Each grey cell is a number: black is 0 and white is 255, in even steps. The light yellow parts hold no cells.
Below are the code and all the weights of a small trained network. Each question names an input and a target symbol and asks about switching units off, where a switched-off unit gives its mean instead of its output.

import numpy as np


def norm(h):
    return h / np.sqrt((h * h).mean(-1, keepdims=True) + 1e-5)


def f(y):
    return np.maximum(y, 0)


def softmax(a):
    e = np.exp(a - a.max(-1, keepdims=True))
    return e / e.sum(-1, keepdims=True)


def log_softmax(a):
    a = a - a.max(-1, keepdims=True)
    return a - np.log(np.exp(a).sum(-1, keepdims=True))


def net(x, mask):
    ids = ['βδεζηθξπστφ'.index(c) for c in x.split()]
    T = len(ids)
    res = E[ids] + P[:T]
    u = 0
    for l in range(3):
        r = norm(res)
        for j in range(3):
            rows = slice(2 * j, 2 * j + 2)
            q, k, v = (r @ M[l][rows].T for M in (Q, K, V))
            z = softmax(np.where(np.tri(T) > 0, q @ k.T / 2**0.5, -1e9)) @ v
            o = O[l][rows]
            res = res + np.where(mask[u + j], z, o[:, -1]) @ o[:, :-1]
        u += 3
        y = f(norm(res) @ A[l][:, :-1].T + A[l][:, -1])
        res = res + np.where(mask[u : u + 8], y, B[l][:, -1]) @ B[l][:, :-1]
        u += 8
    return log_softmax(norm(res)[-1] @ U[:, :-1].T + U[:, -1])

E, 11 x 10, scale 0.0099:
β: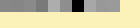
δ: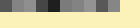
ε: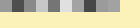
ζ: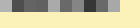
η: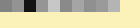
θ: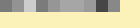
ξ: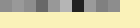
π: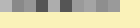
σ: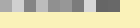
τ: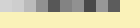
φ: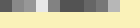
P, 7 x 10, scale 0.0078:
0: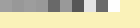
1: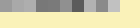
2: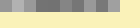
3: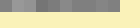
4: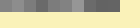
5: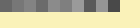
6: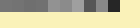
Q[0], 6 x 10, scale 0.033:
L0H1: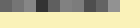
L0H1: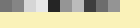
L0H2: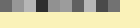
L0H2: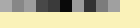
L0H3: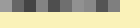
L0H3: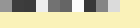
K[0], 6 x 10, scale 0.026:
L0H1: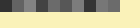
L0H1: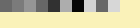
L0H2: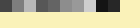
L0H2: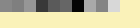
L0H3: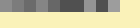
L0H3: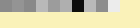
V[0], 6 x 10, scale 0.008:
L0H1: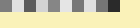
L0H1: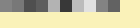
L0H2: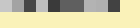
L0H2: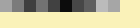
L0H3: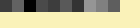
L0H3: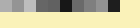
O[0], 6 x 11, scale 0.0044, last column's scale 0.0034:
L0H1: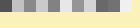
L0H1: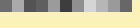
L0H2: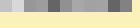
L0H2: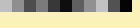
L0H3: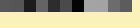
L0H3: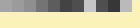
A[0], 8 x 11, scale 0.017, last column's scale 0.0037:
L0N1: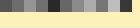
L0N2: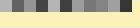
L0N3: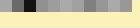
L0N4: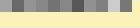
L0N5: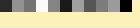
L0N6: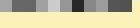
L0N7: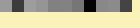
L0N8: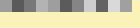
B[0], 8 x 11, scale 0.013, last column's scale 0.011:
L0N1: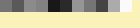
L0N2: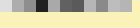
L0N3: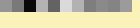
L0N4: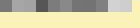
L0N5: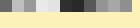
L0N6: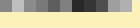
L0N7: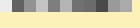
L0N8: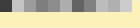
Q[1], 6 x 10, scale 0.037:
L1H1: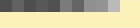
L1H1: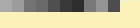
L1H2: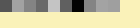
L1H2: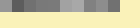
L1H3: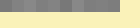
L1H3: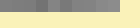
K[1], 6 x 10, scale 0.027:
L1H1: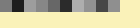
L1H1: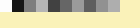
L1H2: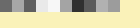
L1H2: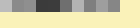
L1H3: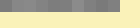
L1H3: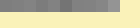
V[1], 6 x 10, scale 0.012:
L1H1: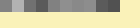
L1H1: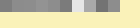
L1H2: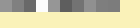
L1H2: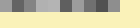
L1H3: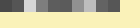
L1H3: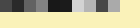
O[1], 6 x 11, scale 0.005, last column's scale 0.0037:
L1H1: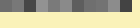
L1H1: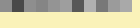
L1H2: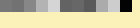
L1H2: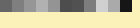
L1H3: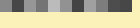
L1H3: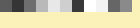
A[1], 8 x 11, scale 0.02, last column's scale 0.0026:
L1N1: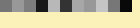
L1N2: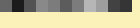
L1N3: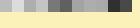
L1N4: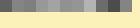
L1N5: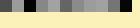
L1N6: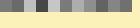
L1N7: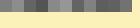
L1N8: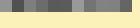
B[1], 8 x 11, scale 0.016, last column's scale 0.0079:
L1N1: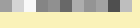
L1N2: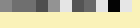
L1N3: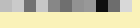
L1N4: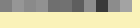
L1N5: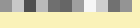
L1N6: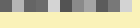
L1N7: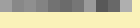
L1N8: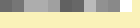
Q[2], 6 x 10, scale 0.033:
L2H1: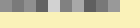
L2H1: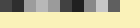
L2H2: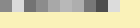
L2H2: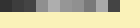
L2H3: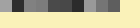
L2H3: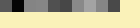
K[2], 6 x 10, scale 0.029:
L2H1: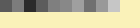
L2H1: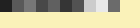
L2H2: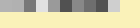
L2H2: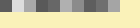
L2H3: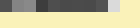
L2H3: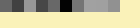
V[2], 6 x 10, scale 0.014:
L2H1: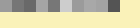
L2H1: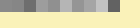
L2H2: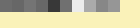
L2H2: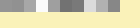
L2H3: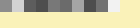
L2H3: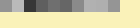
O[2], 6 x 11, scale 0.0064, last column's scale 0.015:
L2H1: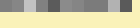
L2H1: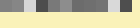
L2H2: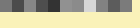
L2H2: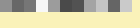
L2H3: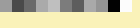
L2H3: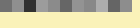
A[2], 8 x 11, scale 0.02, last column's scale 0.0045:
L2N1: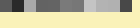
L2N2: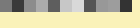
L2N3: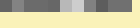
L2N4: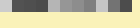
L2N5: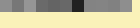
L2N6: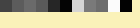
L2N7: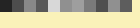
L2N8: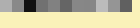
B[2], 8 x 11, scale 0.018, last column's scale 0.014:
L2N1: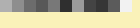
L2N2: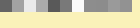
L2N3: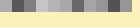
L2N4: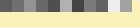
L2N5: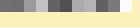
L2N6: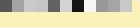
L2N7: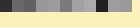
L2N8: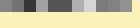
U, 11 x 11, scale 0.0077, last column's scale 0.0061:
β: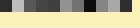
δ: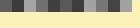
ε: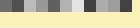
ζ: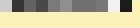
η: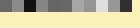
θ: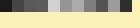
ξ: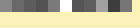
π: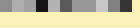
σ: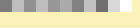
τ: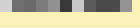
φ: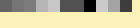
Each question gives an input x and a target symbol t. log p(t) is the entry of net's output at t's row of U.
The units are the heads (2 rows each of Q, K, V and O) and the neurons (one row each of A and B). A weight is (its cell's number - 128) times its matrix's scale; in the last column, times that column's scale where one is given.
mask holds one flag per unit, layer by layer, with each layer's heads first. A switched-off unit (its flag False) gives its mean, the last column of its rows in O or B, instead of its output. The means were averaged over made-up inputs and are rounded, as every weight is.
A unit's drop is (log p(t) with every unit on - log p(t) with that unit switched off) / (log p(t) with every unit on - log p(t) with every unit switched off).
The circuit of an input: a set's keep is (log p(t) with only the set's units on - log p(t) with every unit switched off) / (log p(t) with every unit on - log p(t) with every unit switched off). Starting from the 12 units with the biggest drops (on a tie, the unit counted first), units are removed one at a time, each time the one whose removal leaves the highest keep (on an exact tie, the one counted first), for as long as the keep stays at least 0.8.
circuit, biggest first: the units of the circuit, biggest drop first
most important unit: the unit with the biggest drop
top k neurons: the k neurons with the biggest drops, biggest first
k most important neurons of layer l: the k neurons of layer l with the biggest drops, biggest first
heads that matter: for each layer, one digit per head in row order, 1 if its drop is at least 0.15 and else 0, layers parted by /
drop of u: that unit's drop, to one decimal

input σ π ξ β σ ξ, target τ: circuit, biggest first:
(L2N6)
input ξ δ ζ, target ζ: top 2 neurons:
(L0N7, L0N2)
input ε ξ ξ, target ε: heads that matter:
001 / 000 / 000
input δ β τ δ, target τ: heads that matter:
001 / 001 / 000
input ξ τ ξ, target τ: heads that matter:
000 / 001 / 000
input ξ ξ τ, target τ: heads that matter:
000 / 001 / 000
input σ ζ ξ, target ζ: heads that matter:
100 / 000 / 000
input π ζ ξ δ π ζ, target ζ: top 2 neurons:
(L0N7, L2N4)
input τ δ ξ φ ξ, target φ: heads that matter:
000 / 010 / 010
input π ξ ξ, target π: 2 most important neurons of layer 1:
(L1N1, L1N3)
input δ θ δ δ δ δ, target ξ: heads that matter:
001 / 001 / 000
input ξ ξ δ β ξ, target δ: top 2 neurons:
(L2N1, L1N3)
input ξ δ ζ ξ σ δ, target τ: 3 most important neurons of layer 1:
(L1N2, L1N8, L1N3)
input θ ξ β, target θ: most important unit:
L0H3
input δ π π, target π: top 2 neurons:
(L1N1, L0N2)
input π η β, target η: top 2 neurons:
(L1N5, L2N8)
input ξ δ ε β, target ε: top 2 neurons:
(L0N7, L2N2)
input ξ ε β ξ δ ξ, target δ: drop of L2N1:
0.3
